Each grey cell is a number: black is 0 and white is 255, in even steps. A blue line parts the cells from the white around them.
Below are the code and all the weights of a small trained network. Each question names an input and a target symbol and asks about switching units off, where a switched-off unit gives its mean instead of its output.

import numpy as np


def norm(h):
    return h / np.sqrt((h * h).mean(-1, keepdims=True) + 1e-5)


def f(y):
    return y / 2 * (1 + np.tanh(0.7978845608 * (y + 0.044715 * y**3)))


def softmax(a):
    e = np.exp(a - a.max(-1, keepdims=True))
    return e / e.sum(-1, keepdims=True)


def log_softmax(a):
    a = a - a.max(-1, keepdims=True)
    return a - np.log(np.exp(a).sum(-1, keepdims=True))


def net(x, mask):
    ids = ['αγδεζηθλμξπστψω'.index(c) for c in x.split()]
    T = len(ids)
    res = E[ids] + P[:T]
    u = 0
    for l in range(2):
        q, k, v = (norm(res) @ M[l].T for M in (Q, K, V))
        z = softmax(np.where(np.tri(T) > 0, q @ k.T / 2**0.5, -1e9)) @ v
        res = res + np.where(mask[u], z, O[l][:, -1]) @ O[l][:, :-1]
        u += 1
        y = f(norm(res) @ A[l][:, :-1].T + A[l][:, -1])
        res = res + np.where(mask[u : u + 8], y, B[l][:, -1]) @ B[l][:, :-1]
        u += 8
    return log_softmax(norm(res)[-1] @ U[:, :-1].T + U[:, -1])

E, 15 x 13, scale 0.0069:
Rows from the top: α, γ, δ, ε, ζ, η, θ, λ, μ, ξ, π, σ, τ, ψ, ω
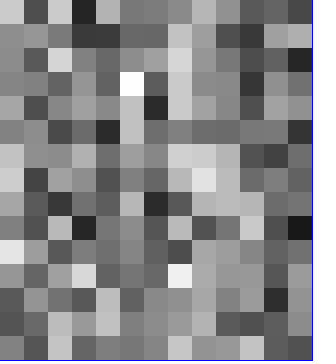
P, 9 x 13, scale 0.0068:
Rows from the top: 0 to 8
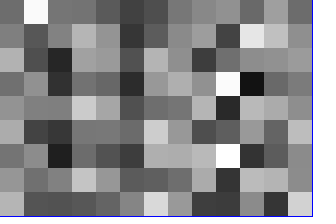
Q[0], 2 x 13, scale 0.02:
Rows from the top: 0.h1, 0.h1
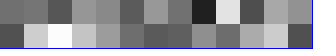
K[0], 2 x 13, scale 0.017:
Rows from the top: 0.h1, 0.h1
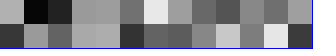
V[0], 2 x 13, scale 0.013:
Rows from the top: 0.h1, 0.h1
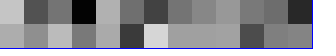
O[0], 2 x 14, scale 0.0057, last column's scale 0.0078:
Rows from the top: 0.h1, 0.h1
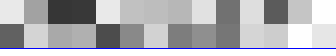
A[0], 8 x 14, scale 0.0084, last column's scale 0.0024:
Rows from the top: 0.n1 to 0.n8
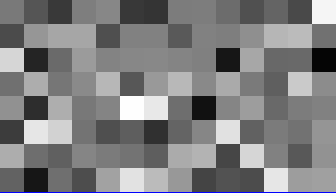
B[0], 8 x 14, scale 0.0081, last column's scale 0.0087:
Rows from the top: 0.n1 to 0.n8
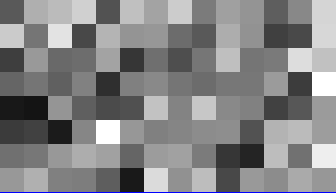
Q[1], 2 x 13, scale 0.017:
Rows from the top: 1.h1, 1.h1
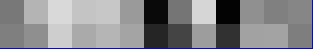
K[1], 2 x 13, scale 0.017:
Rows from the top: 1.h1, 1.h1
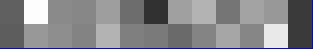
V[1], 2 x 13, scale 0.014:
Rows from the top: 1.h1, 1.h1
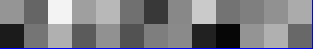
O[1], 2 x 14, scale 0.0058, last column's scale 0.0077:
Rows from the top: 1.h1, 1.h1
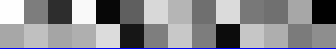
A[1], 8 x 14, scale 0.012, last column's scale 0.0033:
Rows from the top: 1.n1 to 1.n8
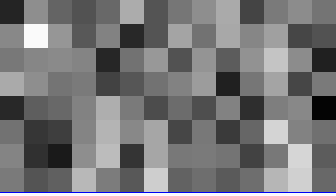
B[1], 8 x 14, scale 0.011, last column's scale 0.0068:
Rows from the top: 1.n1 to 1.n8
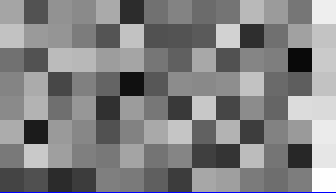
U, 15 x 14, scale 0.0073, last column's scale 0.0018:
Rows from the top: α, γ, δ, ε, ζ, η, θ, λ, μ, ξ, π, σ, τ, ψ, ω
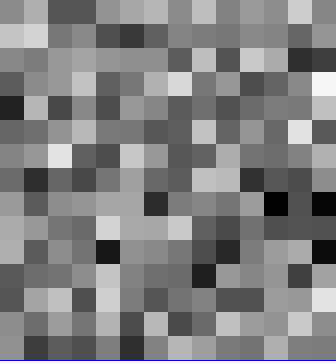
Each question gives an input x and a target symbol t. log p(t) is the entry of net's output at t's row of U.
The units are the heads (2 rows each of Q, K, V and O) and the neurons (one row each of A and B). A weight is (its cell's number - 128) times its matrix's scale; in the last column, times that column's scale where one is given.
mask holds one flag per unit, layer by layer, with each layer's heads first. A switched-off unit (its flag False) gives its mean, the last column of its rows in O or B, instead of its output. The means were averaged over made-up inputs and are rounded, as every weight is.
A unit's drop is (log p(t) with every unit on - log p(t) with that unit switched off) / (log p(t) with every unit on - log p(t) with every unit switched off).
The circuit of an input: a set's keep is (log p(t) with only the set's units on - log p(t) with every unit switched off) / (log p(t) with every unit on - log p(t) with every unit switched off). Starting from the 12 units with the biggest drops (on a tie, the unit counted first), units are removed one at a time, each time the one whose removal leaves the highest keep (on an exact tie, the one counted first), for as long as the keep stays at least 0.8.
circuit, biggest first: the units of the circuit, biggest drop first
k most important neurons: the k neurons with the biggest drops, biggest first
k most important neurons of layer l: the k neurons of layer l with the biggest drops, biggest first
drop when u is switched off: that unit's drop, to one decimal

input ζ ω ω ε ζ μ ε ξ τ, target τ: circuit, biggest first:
(1.h1; 0.h1)
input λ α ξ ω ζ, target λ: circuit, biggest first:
(1.h1)
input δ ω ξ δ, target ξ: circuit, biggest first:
(0.h1; 1.n8)
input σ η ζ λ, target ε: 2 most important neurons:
(0.n1; 1.n8)
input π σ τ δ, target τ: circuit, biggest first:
(1.h1; 0.n4)
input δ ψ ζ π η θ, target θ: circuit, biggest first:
(0.h1; 0.n2)
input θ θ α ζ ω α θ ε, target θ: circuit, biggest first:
(0.n2; 0.h1)
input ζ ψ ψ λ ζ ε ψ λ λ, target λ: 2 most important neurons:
(0.n1; 1.n8)
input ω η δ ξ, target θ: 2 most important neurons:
(1.n2; 0.n7)
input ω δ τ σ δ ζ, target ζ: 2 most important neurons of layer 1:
(1.n7; 1.n8)
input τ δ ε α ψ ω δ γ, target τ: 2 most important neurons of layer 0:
(0.n4; 0.n7)
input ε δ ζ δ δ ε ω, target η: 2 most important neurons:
(1.n5; 0.n6)
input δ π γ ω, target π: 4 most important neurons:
(0.n6; 1.n5; 1.n6; 1.n7)
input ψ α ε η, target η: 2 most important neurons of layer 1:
(1.n5; 1.n1)
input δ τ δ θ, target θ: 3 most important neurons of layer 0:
(0.n7; 0.n4; 0.n2)
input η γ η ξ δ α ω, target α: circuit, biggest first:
(0.h1)
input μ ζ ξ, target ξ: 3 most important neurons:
(1.n7; 0.n7; 1.n6)
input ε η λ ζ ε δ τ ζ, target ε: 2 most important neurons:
(0.n1; 0.n6)
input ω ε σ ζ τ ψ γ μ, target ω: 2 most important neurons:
(1.n6; 0.n7)
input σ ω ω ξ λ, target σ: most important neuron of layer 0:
(0.n6)
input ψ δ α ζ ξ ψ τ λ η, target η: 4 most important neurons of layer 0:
(0.n3; 0.n1; 0.n2; 0.n4)
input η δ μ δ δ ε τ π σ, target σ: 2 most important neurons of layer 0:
(0.n6; 0.n4)
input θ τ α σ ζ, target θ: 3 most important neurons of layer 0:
(0.n2; 0.n7; 0.n6)
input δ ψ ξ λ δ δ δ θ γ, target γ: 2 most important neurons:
(1.n4; 1.n2)
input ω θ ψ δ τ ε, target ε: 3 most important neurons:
(0.n1; 0.n8; 0.n4)
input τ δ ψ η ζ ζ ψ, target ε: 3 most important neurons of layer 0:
(0.n1; 0.n4; 0.n3)
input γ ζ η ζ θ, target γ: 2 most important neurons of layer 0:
(0.n6; 0.n7)
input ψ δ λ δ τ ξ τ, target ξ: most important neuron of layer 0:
(0.n7)
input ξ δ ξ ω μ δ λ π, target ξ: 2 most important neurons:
(1.n7; 0.n7)
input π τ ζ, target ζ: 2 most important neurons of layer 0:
(0.n3; 0.n1)
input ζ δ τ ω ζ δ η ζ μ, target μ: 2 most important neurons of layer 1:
(1.n1; 1.n7)
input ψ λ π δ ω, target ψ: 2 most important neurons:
(0.n2; 0.n6)
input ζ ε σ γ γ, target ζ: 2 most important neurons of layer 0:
(0.n3; 0.n7)
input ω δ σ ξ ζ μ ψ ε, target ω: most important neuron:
(1.n6)
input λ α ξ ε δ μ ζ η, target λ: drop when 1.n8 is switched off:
0.2
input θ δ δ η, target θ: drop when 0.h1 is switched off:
1.3
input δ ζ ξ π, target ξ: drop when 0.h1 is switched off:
1.1
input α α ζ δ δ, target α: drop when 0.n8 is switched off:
0.0
